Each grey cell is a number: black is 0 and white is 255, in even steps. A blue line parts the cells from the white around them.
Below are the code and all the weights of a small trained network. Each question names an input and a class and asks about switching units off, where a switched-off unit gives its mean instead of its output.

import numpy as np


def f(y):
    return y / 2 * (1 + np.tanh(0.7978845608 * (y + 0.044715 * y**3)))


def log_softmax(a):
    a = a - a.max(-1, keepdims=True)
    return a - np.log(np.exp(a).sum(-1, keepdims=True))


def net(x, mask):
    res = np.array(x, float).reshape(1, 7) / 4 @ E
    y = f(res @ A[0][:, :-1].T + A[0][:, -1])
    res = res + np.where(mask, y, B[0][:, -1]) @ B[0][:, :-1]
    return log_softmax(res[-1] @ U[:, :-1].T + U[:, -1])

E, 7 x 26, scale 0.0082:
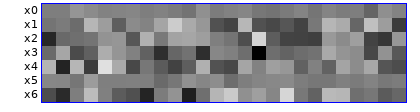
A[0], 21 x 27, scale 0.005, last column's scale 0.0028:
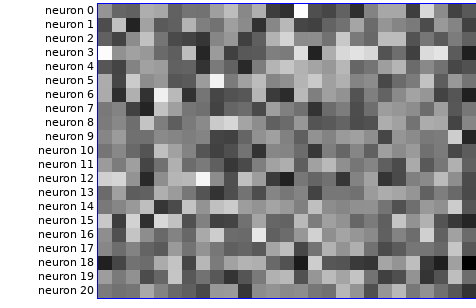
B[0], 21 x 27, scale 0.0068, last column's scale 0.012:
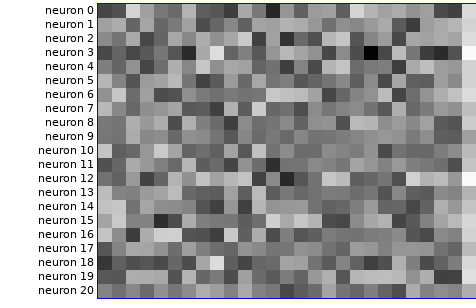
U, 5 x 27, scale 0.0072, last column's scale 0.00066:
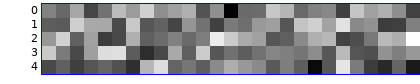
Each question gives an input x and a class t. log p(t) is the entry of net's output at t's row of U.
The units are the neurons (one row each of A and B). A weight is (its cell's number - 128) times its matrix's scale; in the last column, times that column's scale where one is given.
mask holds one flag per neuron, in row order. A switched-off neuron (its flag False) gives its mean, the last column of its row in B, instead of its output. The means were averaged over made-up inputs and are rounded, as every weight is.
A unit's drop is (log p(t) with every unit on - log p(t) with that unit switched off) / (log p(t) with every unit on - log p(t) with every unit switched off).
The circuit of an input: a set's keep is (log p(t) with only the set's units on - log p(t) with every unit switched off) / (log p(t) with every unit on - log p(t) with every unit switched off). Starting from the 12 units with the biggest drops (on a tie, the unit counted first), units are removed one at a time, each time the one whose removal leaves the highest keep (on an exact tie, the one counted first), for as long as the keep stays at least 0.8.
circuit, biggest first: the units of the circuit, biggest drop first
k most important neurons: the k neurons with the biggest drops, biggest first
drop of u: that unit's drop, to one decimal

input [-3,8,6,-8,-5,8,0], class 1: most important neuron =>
[neuron 8]
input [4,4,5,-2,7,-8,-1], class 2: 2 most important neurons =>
[neuron 6; neuron 15]
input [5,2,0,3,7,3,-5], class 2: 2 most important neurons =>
[neuron 6; neuron 15]
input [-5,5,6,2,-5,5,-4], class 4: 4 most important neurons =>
[neuron 18; neuron 19; neuron 15; neuron 6]
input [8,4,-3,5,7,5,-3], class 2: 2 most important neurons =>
[neuron 15; neuron 6]
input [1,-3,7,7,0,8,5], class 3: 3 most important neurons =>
[neuron 3; neuron 7; neuron 10]
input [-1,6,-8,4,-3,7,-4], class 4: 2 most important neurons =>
[neuron 3; neuron 19]
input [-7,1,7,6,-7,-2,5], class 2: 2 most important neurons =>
[neuron 1; neuron 3]
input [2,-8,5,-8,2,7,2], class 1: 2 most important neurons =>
[neuron 19; neuron 11]
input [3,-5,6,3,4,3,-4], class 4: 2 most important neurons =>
[neuron 18; neuron 0]
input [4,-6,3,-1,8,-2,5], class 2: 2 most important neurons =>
[neuron 6; neuron 15]
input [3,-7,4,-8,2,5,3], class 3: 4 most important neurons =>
[neuron 16; neuron 5; neuron 0; neuron 8]
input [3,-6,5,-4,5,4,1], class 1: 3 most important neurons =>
[neuron 19; neuron 3; neuron 11]
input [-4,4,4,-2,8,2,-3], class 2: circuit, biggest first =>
[neuron 6]
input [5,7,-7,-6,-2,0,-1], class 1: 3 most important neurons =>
[neuron 0; neuron 8; neuron 18]
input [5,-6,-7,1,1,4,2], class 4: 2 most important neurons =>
[neuron 3; neuron 0]
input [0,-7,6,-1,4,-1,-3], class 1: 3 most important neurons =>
[neuron 19; neuron 3; neuron 11]
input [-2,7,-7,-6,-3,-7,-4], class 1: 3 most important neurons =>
[neuron 0; neuron 8; neuron 18]
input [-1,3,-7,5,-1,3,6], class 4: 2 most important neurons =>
[neuron 3; neuron 12]
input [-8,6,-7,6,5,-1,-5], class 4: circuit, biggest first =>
[neuron 3]
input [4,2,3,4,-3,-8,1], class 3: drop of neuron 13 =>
0.1
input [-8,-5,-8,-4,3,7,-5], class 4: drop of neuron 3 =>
1.4
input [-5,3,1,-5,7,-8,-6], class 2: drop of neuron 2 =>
0.2
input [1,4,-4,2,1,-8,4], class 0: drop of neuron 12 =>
-0.1
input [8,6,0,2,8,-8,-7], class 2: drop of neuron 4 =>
0.2
